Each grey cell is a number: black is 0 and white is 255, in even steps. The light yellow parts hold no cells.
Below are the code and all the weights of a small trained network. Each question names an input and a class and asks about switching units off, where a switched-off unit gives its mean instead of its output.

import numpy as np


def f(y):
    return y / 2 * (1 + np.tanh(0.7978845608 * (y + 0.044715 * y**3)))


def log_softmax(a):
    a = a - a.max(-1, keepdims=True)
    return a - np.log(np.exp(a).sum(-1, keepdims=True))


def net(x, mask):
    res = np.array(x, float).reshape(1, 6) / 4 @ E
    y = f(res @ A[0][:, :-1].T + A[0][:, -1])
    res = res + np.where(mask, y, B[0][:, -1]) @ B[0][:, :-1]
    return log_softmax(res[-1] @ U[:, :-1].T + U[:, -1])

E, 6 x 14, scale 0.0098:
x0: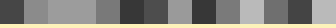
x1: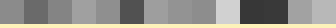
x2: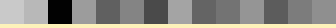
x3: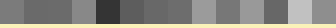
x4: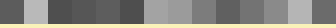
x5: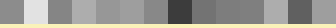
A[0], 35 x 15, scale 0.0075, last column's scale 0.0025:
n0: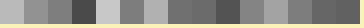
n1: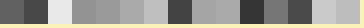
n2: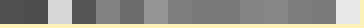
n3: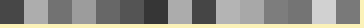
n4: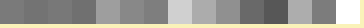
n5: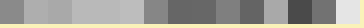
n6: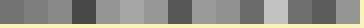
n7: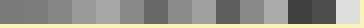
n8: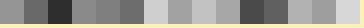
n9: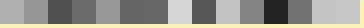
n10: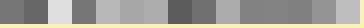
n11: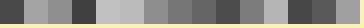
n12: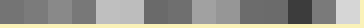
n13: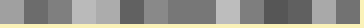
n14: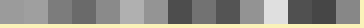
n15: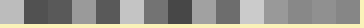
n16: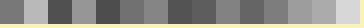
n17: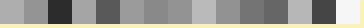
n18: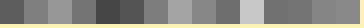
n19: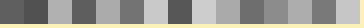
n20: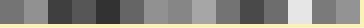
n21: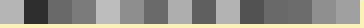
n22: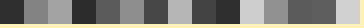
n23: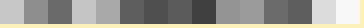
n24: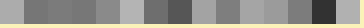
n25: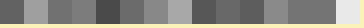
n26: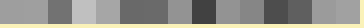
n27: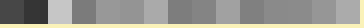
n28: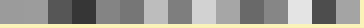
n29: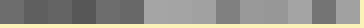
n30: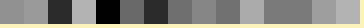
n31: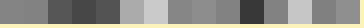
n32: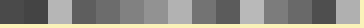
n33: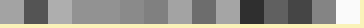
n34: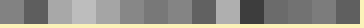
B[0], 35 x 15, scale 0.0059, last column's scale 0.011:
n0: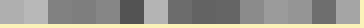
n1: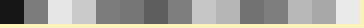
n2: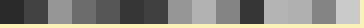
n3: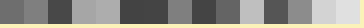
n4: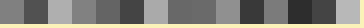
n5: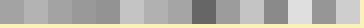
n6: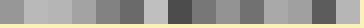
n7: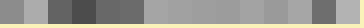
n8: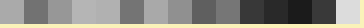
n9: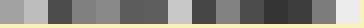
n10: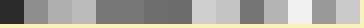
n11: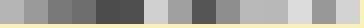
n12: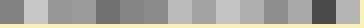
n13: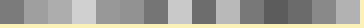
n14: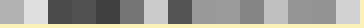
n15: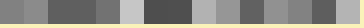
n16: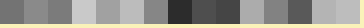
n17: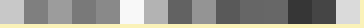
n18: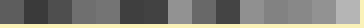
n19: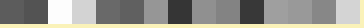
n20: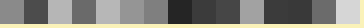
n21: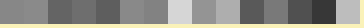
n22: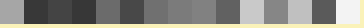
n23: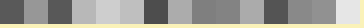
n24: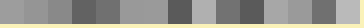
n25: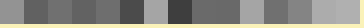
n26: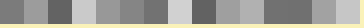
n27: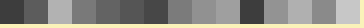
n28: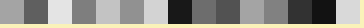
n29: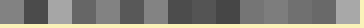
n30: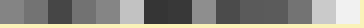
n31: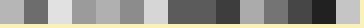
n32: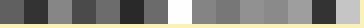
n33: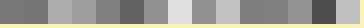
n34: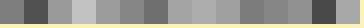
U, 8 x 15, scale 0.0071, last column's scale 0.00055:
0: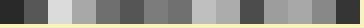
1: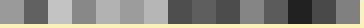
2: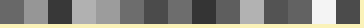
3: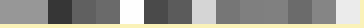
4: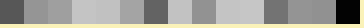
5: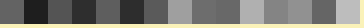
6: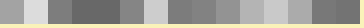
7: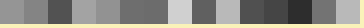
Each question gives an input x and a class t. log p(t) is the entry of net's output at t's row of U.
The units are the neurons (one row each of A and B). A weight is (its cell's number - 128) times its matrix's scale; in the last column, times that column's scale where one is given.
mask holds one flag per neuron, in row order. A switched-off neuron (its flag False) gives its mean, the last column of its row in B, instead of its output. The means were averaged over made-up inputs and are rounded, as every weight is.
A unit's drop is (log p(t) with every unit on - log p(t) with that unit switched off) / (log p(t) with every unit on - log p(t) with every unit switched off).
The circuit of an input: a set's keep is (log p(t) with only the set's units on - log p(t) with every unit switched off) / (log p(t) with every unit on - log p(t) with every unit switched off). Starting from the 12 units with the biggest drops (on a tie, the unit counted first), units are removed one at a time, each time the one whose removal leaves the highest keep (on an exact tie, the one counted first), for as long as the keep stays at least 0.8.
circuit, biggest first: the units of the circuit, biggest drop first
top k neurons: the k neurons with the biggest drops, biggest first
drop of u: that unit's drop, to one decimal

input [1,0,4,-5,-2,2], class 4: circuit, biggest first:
[n5; n23]
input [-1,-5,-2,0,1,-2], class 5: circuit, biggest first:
[n32; n22]
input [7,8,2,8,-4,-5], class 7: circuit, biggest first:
[n9]
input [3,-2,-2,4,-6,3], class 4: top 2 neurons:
[n19; n23]
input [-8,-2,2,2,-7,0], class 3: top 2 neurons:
[n15; n20]
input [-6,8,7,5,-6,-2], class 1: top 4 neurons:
[n17; n28; n20; n31]
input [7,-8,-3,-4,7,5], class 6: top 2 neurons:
[n14; n11]
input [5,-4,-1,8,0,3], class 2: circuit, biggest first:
[n30; n3]
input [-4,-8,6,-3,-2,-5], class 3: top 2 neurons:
[n15; n17]
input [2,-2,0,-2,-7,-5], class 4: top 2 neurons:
[n19; n12]
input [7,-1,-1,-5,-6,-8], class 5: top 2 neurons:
[n22; n32]
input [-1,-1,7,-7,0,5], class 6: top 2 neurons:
[n14; n5]
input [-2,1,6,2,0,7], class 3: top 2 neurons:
[n17; n15]
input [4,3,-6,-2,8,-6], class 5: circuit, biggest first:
[n32]
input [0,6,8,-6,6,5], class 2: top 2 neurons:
[n16; n3]
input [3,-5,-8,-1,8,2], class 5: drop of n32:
0.1
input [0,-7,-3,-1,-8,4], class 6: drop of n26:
0.0
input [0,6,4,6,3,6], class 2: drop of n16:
0.1
